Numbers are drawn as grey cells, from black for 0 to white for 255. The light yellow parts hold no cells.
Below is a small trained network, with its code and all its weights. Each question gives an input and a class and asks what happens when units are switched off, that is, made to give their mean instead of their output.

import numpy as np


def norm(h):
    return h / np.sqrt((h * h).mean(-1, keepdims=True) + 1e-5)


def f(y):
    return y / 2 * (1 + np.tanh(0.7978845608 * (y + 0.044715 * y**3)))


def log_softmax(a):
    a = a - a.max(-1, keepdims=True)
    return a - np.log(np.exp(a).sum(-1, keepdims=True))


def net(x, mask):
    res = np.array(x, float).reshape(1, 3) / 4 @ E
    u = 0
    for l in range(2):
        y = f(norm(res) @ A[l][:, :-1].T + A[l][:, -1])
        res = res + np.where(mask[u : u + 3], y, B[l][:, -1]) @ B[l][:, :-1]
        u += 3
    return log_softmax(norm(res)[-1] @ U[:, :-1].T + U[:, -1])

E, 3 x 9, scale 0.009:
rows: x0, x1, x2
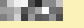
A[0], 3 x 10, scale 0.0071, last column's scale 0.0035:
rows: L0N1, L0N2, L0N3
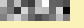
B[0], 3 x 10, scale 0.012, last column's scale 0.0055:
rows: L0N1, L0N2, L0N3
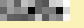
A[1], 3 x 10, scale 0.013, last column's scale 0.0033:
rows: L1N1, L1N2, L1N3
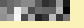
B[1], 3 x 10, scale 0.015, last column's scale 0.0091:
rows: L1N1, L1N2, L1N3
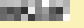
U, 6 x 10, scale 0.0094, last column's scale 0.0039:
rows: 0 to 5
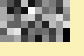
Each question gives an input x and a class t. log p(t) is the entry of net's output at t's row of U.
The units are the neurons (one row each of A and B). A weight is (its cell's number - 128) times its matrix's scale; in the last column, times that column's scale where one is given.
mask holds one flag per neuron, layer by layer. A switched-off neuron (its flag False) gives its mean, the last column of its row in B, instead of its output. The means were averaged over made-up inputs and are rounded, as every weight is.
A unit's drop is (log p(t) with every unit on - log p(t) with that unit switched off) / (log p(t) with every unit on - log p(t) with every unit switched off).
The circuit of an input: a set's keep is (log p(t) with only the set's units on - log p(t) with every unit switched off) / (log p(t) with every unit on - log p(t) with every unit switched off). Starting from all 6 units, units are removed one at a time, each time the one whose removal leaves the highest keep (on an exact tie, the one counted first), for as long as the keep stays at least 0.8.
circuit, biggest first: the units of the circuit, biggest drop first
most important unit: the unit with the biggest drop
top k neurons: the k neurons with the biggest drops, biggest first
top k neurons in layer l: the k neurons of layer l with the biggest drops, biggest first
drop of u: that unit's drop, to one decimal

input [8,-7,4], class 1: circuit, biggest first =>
L1N2
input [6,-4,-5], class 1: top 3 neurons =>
L1N2, L1N3, L0N1
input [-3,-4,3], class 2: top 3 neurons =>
L1N1, L0N2, L0N3
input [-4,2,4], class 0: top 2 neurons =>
L0N3, L1N3
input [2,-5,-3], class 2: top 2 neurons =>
L1N1, L1N3
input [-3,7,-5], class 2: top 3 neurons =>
L0N1, L1N3, L0N3
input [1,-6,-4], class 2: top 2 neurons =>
L1N1, L1N3
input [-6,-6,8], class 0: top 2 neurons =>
L1N3, L0N3
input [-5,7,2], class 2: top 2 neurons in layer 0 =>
L0N1, L0N3
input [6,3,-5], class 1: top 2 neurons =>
L1N2, L1N3
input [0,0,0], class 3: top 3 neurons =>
L1N2, L1N1, L0N2
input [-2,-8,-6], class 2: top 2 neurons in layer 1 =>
L1N1, L1N3
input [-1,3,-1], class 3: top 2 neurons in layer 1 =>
L1N1, L1N2
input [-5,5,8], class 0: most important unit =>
L1N3
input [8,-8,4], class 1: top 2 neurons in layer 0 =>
L0N1, L0N3
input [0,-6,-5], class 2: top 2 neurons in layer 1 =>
L1N1, L1N3
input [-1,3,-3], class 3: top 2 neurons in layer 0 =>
L0N1, L0N2
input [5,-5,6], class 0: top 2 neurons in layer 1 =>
L1N3, L1N2
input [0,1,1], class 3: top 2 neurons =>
L1N1, L1N2
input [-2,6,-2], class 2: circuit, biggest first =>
L0N1
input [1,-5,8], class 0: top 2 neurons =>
L1N3, L0N1
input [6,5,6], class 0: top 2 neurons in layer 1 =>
L1N3, L1N1
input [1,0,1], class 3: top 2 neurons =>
L0N3, L1N2
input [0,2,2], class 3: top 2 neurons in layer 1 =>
L1N1, L1N2
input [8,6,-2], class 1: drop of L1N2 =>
0.9
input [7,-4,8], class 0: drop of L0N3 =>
0.0
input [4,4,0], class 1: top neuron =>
L1N3
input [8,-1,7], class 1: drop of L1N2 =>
1.1
